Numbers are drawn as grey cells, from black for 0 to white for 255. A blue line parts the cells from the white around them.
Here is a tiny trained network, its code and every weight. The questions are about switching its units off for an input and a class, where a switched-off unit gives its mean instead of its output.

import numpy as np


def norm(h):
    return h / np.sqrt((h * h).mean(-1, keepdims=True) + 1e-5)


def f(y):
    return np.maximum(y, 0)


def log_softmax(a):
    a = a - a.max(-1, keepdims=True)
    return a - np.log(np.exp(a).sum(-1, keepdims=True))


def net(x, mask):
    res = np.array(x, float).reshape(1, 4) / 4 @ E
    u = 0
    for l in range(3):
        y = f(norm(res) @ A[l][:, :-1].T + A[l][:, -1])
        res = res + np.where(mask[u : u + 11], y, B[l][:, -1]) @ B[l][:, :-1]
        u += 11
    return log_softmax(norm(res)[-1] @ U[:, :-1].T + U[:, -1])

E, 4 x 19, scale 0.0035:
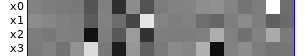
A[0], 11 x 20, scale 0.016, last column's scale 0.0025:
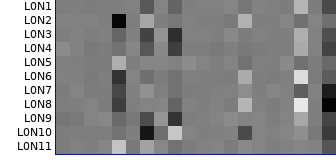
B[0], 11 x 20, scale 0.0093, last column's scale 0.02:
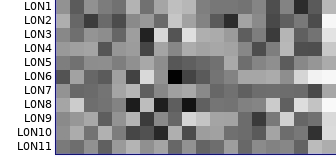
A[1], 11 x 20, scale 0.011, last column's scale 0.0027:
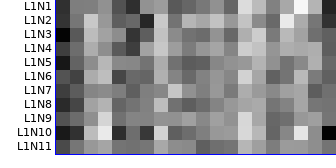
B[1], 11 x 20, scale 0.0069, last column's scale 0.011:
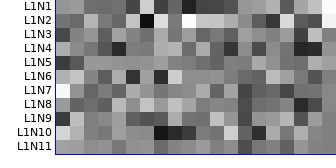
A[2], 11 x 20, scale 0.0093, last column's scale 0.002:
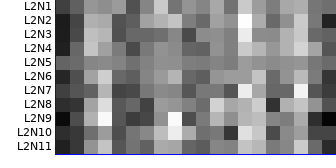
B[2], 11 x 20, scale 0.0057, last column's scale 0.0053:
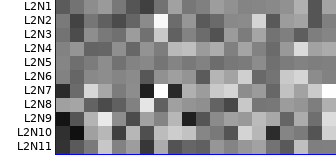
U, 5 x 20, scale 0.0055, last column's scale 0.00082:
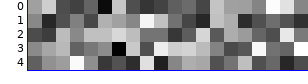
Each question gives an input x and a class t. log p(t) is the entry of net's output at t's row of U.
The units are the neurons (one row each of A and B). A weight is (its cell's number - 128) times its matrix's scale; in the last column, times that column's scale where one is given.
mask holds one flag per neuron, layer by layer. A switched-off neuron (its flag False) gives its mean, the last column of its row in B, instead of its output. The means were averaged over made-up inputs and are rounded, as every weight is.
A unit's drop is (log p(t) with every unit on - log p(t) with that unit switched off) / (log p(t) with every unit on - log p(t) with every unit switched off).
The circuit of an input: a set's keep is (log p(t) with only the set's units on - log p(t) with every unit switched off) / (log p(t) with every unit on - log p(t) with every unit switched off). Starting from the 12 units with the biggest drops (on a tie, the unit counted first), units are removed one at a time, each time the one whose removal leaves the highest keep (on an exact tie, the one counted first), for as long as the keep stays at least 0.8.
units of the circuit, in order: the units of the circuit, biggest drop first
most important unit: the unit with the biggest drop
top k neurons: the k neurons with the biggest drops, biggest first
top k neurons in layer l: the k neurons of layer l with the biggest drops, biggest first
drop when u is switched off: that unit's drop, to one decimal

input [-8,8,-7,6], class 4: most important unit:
L0N6
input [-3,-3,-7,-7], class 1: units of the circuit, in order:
L0N8; L0N9; L0N3
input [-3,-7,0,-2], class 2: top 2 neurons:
L0N11; L0N3
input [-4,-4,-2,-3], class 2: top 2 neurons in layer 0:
L0N11; L0N2
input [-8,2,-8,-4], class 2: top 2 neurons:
L0N2; L0N8
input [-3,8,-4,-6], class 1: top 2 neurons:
L0N6; L0N8
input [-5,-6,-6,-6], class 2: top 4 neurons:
L0N2; L0N8; L0N3; L0N6
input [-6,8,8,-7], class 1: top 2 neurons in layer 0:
L0N2; L0N7
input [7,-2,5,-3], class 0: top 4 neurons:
L0N8; L0N6; L1N1; L0N2
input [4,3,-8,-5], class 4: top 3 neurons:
L0N3; L0N9; L0N6
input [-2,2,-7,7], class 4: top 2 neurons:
L0N6; L0N10
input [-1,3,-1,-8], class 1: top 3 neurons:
L0N2; L0N7; L2N10
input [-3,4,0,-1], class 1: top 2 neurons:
L0N6; L0N8
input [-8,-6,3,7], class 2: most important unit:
L0N3
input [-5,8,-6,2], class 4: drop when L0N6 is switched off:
0.6
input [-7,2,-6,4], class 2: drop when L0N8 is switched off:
0.2
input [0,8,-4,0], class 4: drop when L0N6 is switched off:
0.1
